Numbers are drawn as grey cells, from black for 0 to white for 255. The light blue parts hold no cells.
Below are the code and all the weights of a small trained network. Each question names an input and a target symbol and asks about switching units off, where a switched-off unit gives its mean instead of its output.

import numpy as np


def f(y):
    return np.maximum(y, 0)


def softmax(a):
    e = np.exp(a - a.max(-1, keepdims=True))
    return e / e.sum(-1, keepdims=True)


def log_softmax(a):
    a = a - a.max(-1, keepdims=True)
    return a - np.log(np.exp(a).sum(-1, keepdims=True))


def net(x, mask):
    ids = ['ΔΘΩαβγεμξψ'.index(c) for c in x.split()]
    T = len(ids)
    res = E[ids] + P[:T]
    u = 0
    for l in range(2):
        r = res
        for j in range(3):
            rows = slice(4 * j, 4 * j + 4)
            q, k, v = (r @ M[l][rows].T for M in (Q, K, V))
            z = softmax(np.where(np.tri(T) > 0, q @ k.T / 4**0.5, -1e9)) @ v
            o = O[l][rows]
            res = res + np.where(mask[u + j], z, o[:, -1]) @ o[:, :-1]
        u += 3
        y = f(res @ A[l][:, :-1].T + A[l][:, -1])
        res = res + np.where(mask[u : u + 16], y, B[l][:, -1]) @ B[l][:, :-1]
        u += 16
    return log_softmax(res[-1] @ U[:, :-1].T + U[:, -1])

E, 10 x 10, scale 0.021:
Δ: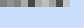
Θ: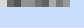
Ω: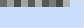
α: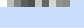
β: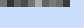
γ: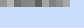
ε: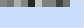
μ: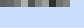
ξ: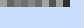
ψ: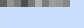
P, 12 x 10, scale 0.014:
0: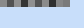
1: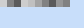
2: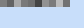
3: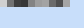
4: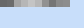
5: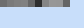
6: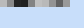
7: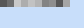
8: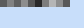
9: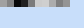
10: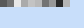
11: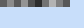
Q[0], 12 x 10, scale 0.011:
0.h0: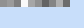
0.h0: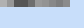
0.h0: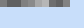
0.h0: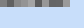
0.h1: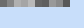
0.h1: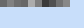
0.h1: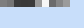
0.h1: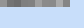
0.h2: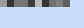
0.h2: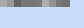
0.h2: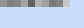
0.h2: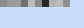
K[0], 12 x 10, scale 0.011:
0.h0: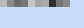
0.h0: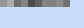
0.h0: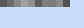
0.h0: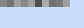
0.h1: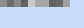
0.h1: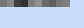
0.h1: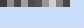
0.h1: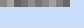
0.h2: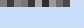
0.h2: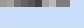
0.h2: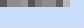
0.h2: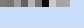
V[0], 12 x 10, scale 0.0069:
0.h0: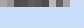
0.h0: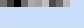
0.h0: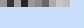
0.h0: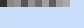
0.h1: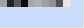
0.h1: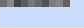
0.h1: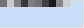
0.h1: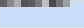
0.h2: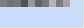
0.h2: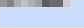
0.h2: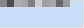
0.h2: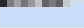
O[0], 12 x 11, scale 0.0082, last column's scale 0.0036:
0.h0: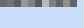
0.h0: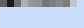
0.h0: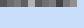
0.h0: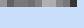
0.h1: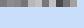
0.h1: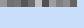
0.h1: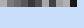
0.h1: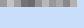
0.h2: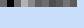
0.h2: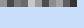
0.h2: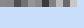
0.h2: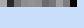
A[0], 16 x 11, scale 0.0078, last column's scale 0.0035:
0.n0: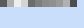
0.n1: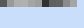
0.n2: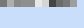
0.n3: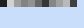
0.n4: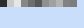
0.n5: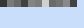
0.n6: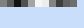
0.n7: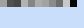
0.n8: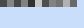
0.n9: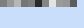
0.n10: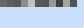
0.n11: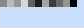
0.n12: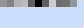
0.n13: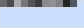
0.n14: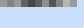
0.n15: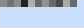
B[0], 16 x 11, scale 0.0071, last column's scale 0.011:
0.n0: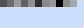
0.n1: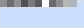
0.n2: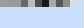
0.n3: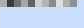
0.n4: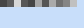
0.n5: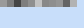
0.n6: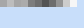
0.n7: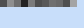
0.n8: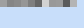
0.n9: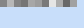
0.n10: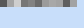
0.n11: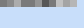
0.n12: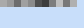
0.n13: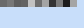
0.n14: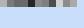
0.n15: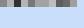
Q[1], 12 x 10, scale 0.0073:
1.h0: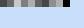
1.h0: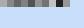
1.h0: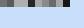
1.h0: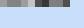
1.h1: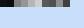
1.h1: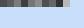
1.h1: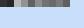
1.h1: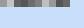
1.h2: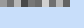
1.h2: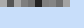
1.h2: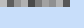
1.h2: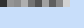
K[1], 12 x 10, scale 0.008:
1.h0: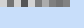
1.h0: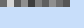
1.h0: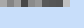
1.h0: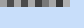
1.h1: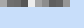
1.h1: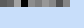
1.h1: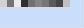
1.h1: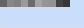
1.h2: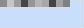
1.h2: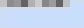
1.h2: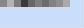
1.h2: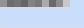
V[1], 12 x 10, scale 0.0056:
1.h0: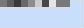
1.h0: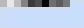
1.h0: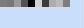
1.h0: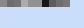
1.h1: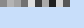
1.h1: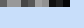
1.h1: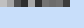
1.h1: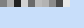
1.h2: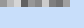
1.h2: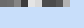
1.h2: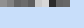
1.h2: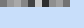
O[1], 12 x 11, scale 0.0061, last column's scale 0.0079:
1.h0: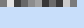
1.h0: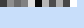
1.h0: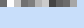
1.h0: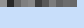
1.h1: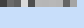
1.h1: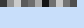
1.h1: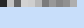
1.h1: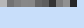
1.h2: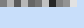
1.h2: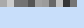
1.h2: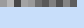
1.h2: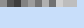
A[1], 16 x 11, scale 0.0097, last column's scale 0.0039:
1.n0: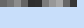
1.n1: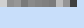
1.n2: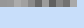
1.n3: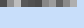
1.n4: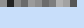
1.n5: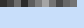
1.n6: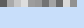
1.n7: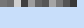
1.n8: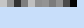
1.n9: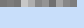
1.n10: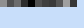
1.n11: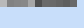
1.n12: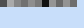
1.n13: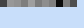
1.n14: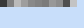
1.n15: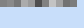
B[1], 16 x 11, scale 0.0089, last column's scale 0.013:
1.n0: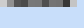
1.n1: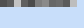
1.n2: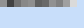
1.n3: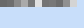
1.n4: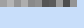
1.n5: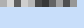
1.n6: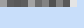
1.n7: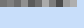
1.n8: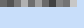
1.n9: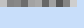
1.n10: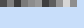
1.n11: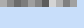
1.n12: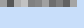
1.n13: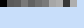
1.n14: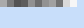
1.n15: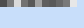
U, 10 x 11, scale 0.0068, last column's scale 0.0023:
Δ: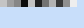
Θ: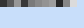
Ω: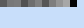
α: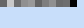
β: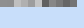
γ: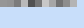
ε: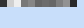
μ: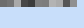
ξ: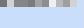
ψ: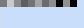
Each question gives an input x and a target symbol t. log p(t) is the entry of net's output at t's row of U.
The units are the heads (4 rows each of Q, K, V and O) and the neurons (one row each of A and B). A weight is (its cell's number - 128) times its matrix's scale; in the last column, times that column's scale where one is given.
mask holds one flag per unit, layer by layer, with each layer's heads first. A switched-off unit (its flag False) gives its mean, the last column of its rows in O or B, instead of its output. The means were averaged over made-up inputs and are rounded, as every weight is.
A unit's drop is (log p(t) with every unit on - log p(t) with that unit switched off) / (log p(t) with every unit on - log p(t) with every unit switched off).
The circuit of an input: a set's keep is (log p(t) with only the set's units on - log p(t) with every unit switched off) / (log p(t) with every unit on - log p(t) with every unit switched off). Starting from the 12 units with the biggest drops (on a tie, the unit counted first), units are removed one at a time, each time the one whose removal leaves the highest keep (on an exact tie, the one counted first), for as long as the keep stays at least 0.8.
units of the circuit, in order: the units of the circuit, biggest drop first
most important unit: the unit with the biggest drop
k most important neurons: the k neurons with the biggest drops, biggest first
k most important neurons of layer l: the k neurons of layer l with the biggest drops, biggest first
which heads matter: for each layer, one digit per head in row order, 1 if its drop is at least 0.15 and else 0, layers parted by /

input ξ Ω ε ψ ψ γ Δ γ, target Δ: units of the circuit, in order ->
(1.n6)
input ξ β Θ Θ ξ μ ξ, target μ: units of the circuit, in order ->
(0.h1; 1.n1; 0.h0)
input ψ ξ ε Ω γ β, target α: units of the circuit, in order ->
(1.n5; 0.h2; 0.n13)
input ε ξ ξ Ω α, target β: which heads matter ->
001 / 000
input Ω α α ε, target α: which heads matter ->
100 / 100
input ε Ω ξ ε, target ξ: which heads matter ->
000 / 010
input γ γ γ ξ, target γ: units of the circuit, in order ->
(1.h1; 0.h1)
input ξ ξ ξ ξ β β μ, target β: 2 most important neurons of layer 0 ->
(0.n6; 0.n2)
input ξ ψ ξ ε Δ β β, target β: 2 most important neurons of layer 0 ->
(0.n6; 0.n13)
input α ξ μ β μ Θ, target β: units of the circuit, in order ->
(1.n15; 0.n12; 1.h1; 1.n8)
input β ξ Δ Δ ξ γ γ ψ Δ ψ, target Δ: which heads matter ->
010 / 011
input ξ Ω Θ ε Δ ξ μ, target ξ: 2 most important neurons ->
(0.n13; 0.n12)
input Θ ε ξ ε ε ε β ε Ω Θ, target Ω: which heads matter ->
010 / 010
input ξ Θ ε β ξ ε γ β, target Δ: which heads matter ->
011 / 000
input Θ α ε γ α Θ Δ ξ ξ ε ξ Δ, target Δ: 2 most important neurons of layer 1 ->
(1.n0; 1.n8)
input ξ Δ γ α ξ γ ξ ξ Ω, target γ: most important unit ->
0.n3
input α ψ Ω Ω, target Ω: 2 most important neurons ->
(1.n10; 0.n7)
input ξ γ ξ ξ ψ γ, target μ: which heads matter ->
010 / 000
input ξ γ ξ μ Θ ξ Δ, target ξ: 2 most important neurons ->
(0.n13; 1.n14)
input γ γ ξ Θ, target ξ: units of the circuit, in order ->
(1.h1)
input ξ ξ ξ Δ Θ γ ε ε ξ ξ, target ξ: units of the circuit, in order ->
(1.h1; 0.n13)
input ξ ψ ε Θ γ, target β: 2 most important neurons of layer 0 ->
(0.n4; 0.n0)
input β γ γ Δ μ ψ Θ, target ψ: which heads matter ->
000 / 100
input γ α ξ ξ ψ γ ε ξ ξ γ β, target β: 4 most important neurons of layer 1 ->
(1.n4; 1.n14; 1.n0; 1.n2)
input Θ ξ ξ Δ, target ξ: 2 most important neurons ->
(1.n14; 0.n13)
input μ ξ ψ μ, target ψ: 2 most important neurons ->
(0.n2; 0.n6)
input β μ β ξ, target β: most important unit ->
1.n12
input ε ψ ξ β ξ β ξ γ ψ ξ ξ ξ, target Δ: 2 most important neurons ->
(0.n13; 0.n2)
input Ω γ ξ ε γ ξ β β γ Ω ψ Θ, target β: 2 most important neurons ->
(0.n12; 1.n15)
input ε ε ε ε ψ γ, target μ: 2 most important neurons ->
(0.n11; 0.n4)
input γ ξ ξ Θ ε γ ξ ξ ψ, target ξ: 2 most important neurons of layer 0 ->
(0.n4; 0.n6)
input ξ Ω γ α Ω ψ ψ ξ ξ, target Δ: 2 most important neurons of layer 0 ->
(0.n13; 0.n4)
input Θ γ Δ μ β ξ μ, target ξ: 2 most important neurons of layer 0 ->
(0.n13; 0.n12)
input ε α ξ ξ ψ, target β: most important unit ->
0.h2
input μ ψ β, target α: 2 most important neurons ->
(1.n5; 0.n13)
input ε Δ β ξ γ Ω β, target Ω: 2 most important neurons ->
(1.n10; 0.n6)
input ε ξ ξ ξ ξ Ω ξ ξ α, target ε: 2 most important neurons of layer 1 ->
(1.n15; 1.n14)
